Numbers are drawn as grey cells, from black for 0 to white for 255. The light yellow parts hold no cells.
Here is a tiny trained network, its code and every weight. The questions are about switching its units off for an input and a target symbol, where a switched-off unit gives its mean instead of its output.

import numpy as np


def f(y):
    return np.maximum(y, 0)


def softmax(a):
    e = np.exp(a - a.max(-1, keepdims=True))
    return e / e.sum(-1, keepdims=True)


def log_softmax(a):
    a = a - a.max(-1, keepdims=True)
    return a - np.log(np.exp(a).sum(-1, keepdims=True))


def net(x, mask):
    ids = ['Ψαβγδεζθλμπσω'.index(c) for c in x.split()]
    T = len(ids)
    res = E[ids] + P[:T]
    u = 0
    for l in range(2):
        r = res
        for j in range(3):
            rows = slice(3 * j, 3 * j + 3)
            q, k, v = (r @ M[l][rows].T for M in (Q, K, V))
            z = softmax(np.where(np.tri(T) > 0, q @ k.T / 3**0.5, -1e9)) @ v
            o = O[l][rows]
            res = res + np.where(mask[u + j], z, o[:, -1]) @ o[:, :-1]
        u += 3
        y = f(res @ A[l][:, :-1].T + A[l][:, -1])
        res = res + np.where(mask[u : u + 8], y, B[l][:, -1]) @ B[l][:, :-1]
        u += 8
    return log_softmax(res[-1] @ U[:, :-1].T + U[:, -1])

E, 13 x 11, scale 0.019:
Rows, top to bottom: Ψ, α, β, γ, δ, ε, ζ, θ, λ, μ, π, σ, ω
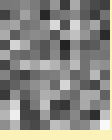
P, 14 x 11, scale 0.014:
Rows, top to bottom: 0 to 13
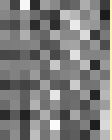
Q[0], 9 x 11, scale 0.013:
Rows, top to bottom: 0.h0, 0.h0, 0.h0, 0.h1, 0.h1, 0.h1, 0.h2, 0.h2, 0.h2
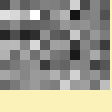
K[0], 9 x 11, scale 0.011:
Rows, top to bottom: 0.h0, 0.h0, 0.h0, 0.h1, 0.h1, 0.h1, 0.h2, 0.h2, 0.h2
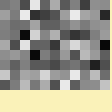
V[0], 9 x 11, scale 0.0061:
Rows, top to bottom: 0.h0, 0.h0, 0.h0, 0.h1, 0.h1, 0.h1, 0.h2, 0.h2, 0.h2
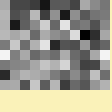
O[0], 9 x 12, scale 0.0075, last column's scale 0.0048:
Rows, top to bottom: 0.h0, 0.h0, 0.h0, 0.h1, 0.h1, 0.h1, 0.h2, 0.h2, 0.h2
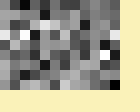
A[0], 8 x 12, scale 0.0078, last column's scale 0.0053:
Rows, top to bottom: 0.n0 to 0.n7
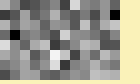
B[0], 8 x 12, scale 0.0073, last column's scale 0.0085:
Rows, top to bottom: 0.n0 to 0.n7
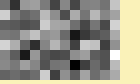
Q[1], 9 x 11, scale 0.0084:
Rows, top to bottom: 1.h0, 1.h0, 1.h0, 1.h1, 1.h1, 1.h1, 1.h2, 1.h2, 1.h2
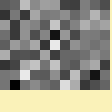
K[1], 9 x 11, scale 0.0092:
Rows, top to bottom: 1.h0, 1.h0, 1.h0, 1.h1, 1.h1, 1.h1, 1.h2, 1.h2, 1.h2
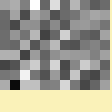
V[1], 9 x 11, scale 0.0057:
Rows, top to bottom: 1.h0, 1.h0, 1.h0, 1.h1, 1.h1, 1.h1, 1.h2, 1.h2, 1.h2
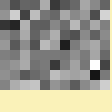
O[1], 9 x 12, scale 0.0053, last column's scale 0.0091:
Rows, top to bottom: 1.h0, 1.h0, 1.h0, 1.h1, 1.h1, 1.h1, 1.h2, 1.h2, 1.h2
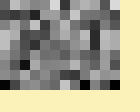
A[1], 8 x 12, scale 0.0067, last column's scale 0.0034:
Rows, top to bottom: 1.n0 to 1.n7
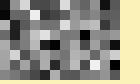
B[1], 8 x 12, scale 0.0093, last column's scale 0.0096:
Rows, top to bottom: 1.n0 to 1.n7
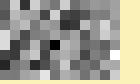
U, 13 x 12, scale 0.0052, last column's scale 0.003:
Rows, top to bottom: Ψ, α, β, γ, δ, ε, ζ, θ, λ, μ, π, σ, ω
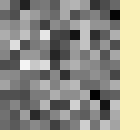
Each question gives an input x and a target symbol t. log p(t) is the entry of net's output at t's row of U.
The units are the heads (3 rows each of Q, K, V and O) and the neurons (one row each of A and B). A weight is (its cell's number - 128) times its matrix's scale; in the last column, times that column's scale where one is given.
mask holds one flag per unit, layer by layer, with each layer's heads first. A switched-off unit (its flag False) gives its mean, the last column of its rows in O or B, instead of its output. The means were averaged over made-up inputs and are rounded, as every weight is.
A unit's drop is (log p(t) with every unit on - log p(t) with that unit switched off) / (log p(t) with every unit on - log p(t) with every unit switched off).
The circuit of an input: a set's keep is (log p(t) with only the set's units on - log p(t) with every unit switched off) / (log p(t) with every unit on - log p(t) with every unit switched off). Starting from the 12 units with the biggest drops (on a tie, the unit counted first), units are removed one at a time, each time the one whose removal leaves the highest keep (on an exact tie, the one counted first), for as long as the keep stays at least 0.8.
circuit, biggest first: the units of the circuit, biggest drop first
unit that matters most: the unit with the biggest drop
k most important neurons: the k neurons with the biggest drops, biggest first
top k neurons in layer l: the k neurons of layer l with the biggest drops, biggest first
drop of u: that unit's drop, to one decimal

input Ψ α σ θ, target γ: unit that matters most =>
1.n5
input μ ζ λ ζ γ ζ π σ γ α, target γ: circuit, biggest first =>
(0.h2, 1.h2, 1.n5)
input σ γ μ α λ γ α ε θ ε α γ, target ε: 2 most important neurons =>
(1.n4, 0.n0)
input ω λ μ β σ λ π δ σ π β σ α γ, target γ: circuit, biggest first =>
(0.h2, 0.n4, 1.n2)
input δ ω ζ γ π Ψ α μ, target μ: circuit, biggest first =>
(0.h1, 1.h1)
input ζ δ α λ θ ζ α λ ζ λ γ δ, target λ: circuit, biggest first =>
(0.h0, 1.n3)
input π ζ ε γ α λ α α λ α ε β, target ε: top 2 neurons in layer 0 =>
(0.n0, 0.n2)
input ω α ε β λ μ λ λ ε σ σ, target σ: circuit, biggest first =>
(0.h1, 1.n6, 1.h0)
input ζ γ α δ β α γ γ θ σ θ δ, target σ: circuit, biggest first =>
(0.h1, 1.n6)
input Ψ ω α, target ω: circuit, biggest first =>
(0.h1, 0.n7)
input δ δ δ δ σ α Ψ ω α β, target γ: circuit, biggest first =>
(0.h2, 1.n2, 0.h1, 0.n4)
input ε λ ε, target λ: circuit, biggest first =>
(0.h0, 1.n3, 0.h2)
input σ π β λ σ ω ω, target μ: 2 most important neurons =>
(0.n5, 0.n0)
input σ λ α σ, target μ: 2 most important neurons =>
(1.n5, 0.n2)
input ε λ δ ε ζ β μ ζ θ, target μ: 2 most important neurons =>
(0.n0, 0.n6)
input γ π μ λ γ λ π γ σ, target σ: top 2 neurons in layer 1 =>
(1.n6, 1.n5)
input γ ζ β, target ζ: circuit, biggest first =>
(0.h0)
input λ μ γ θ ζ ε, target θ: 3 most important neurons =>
(1.n1, 0.n0, 1.n3)
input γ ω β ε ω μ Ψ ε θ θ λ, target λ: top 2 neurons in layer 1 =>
(1.n3, 1.n0)
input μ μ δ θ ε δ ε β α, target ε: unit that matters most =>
0.h0
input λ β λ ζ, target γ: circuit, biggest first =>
(0.n6, 1.n5)
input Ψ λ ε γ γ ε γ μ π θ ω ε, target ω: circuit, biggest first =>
(0.h1, 0.n0, 1.n6)
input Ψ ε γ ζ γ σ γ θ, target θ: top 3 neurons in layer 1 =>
(1.n1, 1.n3, 1.n5)
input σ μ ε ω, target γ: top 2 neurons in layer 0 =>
(0.n2, 0.n6)
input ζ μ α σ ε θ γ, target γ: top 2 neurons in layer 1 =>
(1.n2, 1.n5)
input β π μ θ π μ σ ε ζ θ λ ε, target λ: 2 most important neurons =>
(1.n3, 0.n5)
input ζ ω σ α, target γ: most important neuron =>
(0.n5)
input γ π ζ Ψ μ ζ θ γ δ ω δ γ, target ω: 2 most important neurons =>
(0.n0, 1.n6)
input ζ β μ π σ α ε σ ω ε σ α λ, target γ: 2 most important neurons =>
(1.n5, 0.n5)
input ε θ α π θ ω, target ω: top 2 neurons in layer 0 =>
(0.n7, 0.n0)
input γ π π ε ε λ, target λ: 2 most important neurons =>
(1.n3, 0.n3)
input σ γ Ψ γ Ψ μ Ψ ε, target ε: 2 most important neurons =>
(1.n4, 0.n0)
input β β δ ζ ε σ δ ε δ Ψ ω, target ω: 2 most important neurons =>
(0.n7, 1.n2)
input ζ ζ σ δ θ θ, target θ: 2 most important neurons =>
(1.n1, 1.n3)
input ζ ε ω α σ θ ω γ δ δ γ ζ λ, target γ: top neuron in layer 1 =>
(1.n5)
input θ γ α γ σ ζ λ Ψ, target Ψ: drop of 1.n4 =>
0.4
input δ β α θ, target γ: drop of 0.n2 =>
0.1
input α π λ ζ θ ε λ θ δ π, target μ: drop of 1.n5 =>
0.5
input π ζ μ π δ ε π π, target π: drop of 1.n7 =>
-0.1
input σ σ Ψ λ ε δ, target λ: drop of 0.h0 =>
0.7
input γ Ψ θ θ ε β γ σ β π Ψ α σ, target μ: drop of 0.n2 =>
0.1
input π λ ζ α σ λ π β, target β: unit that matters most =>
0.h2
